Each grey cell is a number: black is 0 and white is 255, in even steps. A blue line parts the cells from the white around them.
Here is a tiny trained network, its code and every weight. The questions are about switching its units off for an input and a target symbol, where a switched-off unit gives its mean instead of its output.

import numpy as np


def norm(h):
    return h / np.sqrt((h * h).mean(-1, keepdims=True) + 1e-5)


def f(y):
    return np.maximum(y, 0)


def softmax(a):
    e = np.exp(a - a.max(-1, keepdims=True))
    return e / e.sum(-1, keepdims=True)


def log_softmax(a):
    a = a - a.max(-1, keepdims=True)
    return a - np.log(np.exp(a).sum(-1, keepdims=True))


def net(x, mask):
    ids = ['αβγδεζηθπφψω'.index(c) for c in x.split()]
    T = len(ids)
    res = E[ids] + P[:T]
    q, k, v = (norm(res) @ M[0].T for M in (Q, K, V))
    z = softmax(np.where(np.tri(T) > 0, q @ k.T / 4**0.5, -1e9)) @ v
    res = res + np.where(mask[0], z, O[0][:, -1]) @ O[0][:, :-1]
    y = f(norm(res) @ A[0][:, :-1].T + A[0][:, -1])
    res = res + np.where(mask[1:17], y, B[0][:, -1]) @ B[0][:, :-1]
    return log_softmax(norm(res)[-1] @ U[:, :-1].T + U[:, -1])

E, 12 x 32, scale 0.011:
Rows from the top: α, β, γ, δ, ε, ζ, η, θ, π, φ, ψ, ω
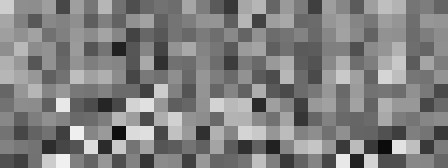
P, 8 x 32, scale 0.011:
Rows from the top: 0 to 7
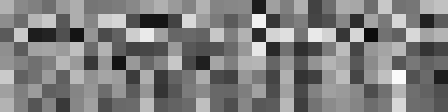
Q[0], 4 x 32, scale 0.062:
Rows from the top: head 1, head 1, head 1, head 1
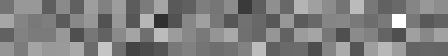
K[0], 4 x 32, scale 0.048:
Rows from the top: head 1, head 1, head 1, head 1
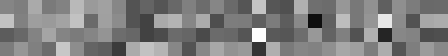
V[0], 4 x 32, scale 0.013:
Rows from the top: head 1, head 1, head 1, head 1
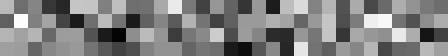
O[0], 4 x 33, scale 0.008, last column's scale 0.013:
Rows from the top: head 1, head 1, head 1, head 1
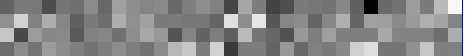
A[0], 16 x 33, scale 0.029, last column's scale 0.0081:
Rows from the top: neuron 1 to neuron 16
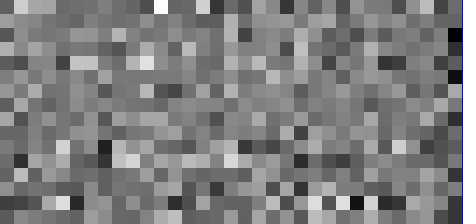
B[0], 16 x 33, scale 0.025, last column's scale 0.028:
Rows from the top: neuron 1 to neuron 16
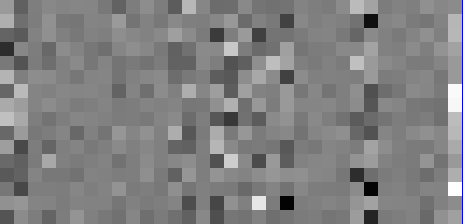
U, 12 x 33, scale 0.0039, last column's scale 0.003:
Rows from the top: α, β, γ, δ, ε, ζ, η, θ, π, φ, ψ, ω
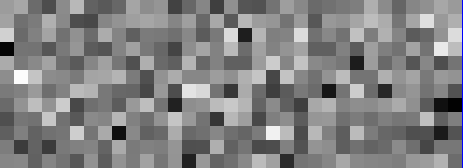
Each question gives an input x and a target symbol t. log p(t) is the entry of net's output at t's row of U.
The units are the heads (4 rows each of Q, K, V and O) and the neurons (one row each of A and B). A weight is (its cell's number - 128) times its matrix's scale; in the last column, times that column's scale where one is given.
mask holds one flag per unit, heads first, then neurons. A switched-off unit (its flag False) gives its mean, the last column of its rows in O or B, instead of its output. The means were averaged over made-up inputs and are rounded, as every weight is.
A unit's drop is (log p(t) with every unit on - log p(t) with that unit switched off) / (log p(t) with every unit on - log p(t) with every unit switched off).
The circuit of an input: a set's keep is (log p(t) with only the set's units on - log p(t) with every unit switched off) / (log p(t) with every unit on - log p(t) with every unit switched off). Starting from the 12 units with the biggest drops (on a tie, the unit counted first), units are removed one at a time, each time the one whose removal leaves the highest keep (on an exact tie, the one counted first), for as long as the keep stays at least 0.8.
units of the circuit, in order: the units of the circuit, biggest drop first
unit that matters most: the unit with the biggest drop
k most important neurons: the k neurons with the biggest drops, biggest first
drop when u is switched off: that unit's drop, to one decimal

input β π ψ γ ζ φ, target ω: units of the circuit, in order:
(head 1; neuron 10; neuron 6; neuron 7)
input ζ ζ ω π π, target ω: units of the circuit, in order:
(head 1; neuron 6; neuron 10)
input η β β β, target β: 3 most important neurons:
(neuron 14; neuron 7; neuron 8)
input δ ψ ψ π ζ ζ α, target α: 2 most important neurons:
(neuron 9; neuron 4)
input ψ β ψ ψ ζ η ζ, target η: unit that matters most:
neuron 7
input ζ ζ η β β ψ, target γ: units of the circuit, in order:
(head 1; neuron 8; neuron 7; neuron 10)
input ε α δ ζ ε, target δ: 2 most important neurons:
(neuron 13; neuron 16)
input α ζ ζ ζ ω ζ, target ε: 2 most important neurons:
(neuron 13; neuron 9)
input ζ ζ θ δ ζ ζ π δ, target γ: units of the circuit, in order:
(head 1; neuron 8; neuron 7)
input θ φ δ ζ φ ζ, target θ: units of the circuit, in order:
(head 1; neuron 4)
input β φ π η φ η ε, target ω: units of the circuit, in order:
(head 1; neuron 6; neuron 7; neuron 10)
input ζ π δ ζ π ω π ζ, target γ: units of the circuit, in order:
(head 1; neuron 8; neuron 7)
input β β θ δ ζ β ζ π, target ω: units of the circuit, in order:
(head 1; neuron 6; neuron 10; neuron 7)
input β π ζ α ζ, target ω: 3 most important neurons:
(neuron 6; neuron 7; neuron 10)
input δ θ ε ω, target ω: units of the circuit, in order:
(neuron 15)
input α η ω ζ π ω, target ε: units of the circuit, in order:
(head 1; neuron 13; neuron 9)
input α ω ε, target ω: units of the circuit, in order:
(head 1; neuron 6; neuron 10)
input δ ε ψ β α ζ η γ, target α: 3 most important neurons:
(neuron 9; neuron 4; neuron 14)
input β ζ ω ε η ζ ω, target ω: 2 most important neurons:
(neuron 15; neuron 10)
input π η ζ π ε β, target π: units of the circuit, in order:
(head 1; neuron 3)
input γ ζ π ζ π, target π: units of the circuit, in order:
(neuron 12)
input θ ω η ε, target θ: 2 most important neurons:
(neuron 4; neuron 14)
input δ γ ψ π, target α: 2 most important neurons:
(neuron 9; neuron 14)
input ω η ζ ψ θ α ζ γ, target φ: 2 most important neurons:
(neuron 16; neuron 14)
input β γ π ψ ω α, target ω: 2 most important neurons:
(neuron 6; neuron 7)
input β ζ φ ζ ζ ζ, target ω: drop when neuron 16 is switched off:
0.1
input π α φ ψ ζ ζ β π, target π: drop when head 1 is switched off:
0.3
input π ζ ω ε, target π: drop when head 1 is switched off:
1.2
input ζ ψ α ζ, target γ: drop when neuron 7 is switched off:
0.4
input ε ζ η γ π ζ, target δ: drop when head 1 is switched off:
1.0
